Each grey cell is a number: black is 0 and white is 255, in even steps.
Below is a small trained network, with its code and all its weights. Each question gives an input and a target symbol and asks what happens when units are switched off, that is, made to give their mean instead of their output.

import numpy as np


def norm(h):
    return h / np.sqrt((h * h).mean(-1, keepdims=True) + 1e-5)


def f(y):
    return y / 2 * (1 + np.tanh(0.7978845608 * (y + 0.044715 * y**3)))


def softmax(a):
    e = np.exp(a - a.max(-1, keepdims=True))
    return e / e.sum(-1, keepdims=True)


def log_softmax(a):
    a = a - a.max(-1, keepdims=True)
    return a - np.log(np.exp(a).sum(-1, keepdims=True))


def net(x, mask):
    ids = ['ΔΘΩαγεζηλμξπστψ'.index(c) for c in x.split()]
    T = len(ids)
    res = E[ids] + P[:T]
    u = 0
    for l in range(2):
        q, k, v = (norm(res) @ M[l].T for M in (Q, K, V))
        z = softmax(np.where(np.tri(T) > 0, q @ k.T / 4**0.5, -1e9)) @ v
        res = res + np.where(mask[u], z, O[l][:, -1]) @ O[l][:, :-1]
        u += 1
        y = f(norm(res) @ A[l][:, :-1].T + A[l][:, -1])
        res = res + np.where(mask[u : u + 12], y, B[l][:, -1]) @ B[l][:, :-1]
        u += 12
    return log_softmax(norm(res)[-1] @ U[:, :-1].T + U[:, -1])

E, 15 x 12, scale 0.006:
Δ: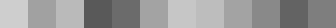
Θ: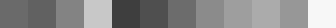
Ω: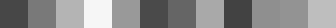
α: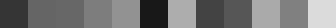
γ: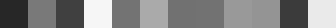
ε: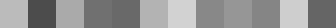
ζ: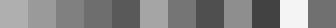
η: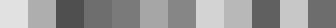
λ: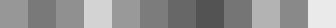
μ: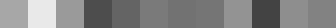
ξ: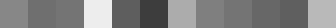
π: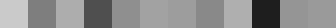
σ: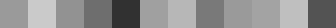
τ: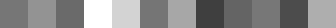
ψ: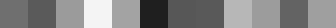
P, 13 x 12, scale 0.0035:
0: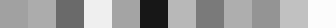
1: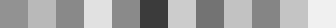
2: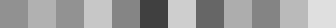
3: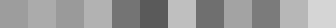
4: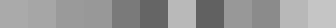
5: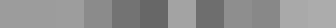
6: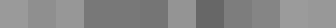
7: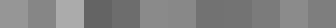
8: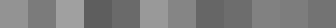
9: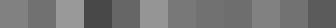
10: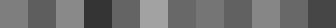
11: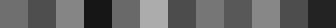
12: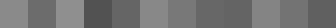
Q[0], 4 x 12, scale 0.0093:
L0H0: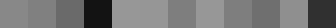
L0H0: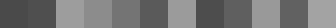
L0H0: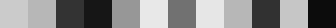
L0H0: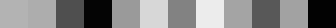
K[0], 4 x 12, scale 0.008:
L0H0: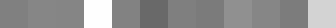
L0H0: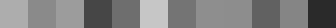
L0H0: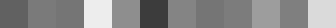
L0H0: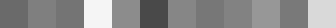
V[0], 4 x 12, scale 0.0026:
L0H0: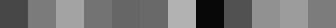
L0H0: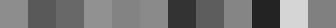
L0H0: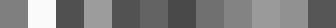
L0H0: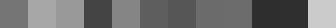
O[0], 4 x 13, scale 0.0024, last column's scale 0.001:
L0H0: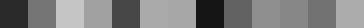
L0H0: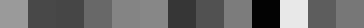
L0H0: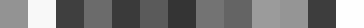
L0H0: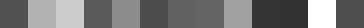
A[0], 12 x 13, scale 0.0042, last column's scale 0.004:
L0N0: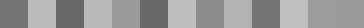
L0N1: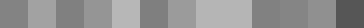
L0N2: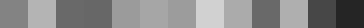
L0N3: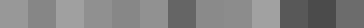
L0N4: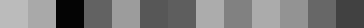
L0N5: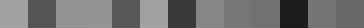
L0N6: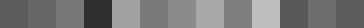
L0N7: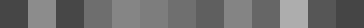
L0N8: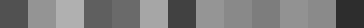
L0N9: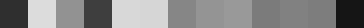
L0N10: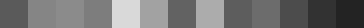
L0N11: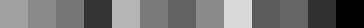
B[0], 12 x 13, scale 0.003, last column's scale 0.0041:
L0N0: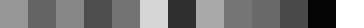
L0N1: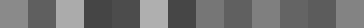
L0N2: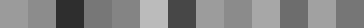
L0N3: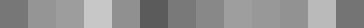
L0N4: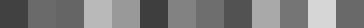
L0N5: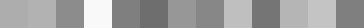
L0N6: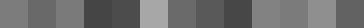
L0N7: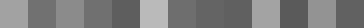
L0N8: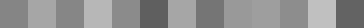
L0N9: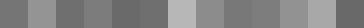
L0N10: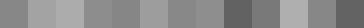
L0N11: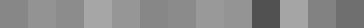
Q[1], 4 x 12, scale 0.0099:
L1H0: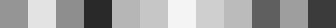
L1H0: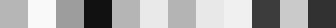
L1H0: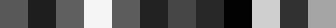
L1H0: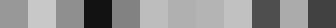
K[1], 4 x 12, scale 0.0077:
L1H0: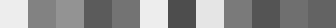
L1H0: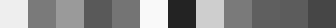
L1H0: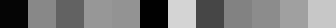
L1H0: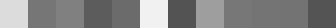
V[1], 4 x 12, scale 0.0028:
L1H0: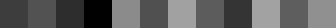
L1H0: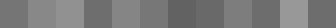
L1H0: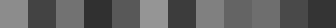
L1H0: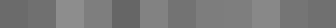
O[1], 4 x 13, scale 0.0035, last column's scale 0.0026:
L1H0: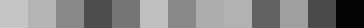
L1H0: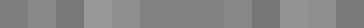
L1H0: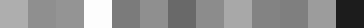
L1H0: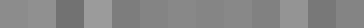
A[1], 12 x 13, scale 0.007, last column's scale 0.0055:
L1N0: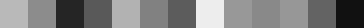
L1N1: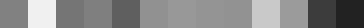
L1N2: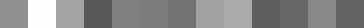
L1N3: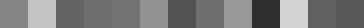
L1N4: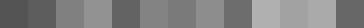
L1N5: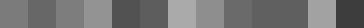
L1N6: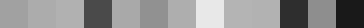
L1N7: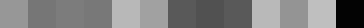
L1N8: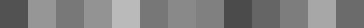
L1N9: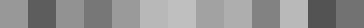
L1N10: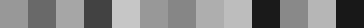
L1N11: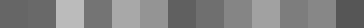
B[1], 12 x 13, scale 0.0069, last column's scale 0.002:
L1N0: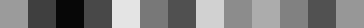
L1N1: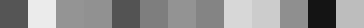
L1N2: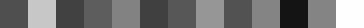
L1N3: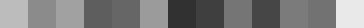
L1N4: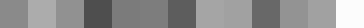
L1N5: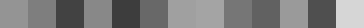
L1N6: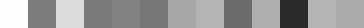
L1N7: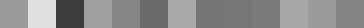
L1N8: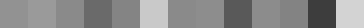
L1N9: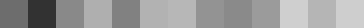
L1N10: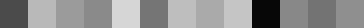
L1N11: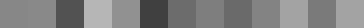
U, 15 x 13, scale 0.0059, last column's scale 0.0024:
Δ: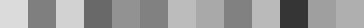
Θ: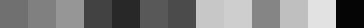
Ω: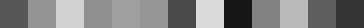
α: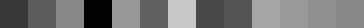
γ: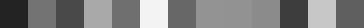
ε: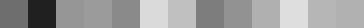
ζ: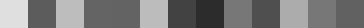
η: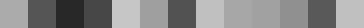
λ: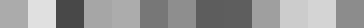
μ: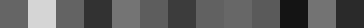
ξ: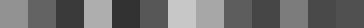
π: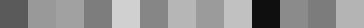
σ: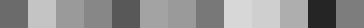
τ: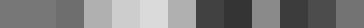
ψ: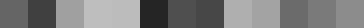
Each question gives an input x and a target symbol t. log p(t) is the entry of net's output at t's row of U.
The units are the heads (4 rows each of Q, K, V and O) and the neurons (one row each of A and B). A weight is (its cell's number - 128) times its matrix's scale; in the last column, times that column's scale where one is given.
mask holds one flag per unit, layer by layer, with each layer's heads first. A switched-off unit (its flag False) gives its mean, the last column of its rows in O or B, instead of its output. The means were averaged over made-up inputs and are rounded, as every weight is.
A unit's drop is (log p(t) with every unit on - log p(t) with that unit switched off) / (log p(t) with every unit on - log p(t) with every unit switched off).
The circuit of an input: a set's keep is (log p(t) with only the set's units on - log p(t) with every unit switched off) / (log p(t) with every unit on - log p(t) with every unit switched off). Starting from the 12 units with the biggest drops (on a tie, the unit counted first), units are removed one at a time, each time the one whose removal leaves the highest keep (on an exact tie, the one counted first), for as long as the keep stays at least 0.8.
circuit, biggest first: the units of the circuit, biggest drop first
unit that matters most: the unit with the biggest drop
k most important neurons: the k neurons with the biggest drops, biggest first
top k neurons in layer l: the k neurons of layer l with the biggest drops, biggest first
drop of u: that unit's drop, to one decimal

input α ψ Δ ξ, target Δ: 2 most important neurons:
(L1N6; L0N0)
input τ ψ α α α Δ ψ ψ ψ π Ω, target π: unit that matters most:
L0H0
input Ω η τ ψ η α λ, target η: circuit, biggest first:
(L1H0; L0H0; L1N0)
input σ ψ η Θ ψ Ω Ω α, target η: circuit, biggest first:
(L0H0; L1H0; L1N0)
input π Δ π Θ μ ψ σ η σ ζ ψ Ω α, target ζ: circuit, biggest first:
(L1H0; L0H0; L1N3)
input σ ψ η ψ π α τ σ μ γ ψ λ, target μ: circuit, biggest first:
(L1H0; L0H0; L1N2)
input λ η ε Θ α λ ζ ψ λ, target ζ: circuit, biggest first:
(L1H0; L0H0; L1N3)
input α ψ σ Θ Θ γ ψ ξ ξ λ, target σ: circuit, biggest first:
(L1H0; L0H0; L1N1)
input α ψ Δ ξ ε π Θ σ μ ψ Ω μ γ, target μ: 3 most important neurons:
(L1N2; L1N9; L0N5)
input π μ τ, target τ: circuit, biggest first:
(L1N8; L1N4)
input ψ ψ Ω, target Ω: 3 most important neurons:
(L1N8; L1N4; L1N2)
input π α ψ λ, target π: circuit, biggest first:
(L1N10; L1H0; L0H0)
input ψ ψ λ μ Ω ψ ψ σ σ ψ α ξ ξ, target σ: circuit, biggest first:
(L0N0; L1H0; L0H0; L1N1)
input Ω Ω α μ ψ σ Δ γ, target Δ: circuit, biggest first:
(L1H0; L0H0; L1N6)
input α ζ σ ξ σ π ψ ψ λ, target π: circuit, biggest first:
(L0H0; L1H0; L1N10)
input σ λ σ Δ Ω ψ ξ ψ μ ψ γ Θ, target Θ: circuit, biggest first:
(L1N4; L0N0)
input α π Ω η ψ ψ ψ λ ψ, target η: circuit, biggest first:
(L0H0; L1H0)
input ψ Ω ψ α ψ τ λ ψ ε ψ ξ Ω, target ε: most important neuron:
(L1N9)
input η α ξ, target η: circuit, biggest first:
(L0H0; L1H0; L1N0)
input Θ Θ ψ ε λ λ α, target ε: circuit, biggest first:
(L0H0; L1H0; L1N9)
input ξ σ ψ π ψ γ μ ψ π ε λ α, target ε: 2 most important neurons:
(L0N0; L1N9)
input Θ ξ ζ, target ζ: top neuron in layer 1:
(L1N3)
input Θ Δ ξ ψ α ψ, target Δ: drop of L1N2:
0.0
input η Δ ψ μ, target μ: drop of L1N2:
0.9
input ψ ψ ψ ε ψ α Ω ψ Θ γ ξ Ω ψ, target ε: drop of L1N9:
0.2
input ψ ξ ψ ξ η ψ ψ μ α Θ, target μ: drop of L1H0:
1.5
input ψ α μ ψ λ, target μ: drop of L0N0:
0.1
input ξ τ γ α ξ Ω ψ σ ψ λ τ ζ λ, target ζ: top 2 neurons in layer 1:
(L1N3; L1N2)
